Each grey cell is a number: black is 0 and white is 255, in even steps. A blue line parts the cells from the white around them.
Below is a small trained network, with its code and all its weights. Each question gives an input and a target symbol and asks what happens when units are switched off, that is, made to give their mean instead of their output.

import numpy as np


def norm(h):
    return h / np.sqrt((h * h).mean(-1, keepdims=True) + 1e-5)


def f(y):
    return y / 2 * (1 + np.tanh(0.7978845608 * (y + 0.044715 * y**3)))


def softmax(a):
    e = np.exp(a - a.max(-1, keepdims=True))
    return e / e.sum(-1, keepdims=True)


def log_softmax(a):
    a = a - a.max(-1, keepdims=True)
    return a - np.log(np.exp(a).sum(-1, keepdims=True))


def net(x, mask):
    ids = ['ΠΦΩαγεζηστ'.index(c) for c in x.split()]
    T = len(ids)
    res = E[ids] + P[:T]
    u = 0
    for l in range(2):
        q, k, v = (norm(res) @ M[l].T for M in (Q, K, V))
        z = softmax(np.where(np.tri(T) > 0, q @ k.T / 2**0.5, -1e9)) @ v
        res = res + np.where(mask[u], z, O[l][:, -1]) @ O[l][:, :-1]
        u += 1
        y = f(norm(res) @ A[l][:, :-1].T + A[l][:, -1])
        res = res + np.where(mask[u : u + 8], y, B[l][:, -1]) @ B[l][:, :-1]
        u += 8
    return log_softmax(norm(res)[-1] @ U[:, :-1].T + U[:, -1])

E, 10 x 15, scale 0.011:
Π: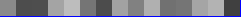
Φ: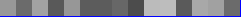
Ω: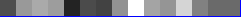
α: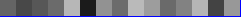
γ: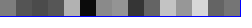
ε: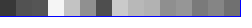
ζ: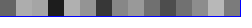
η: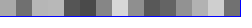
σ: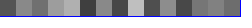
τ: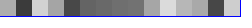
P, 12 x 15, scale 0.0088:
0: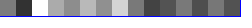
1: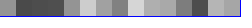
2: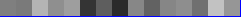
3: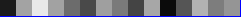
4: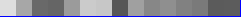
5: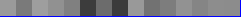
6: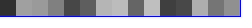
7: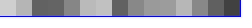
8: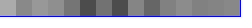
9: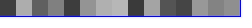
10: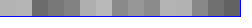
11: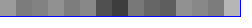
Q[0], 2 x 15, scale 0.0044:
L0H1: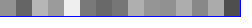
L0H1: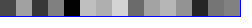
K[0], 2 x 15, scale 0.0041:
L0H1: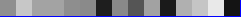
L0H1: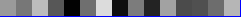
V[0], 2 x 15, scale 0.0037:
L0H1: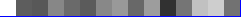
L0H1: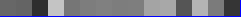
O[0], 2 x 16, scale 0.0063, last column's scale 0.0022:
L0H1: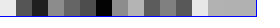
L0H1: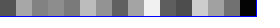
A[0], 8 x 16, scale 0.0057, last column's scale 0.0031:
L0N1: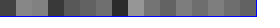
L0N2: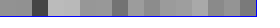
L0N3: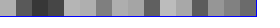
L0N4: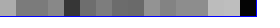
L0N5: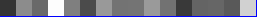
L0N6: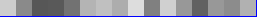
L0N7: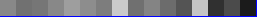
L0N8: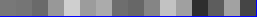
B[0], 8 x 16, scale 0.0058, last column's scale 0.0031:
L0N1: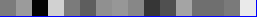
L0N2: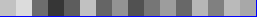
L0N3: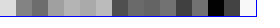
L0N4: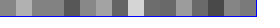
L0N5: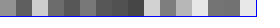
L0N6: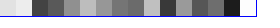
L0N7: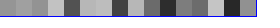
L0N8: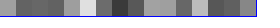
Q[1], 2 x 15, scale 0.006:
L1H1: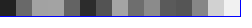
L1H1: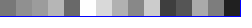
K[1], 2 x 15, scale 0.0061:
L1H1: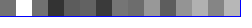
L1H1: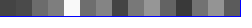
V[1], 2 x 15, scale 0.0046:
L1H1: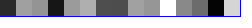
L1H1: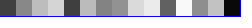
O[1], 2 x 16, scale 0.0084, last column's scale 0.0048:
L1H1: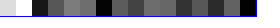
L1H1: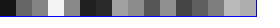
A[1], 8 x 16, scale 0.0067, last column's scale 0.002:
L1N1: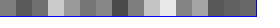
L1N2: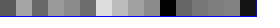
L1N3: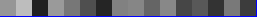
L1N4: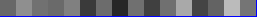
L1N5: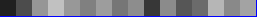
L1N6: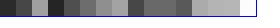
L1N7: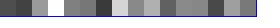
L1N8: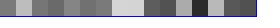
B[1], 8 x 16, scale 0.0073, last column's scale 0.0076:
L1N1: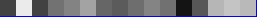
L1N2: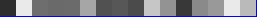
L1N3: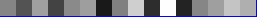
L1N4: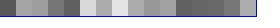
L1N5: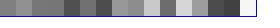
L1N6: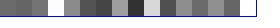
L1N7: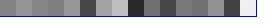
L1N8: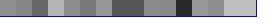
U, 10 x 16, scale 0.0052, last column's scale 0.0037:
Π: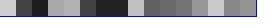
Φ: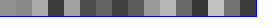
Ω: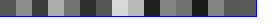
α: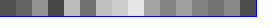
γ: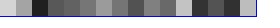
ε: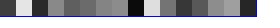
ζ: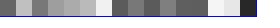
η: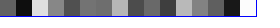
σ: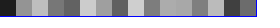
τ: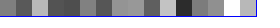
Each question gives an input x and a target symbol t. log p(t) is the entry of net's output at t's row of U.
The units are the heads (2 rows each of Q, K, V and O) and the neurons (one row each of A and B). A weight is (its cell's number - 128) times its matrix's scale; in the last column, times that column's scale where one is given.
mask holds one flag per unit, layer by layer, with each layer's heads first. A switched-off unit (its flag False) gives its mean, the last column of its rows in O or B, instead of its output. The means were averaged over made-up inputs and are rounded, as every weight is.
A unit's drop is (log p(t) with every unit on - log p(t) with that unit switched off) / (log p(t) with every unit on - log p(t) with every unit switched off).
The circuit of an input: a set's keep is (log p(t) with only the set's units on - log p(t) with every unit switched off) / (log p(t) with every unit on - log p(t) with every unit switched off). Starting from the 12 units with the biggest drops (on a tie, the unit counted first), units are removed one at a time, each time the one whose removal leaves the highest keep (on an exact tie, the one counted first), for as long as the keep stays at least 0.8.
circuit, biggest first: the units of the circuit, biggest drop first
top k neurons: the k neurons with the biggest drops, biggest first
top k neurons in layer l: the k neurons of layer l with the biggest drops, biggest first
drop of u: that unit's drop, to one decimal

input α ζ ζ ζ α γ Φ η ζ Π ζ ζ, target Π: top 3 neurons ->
L1N7; L1N4; L0N3
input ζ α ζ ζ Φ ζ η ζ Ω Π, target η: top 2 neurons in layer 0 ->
L0N5; L0N6
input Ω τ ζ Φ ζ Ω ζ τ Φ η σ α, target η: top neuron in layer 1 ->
L1N5
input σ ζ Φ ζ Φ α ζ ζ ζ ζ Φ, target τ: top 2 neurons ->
L1N3; L0N5
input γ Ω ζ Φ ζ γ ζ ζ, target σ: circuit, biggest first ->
L1H1; L0N7
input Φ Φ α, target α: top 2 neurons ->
L1N4; L0N3
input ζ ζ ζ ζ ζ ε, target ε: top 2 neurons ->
L1N1; L0N6
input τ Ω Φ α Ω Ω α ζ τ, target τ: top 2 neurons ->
L1N3; L0N4
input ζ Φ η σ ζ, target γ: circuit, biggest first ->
L1H1; L0N3
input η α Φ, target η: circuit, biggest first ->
L1H1; L1N5
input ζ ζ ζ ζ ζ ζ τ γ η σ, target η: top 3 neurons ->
L0N5; L1N2; L0N3
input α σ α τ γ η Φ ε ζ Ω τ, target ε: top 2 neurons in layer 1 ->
L1N1; L1N7
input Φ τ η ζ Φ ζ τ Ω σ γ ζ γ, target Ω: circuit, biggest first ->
L1H1; L1N2; L1N4
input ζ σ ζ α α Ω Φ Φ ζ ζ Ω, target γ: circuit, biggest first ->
L1H1
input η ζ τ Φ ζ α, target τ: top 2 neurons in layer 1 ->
L1N3; L1N4
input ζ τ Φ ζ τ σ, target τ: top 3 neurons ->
L1N3; L0N6; L1N4
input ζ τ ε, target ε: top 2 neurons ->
L0N5; L1N1
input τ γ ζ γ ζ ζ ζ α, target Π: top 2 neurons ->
L1N3; L0N6
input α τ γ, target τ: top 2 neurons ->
L1N3; L0N6
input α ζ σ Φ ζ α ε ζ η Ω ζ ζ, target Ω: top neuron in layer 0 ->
L0N6
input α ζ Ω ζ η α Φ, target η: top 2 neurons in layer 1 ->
L1N2; L1N8
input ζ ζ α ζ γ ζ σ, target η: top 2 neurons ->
L0N5; L0N3
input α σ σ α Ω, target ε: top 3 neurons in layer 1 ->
L1N8; L1N2; L1N7
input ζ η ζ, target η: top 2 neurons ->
L0N6; L1N5
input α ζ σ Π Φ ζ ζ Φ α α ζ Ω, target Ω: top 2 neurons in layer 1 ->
L1N7; L1N2
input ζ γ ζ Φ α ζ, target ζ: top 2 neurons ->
L1N8; L1N5
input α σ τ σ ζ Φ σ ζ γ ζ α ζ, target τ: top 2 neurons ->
L1N3; L1N4
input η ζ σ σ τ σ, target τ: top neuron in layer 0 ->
L0N2
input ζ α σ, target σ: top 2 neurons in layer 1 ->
L1N4; L1N7
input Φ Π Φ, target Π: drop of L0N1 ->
0.0
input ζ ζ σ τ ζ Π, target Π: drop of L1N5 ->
0.1
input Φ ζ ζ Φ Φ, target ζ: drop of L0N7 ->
0.4
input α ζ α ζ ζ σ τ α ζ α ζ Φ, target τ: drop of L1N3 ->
0.2
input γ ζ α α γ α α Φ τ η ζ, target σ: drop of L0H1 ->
0.3
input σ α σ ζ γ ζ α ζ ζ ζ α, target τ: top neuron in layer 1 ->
L1N3
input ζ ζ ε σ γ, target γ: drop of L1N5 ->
-0.1
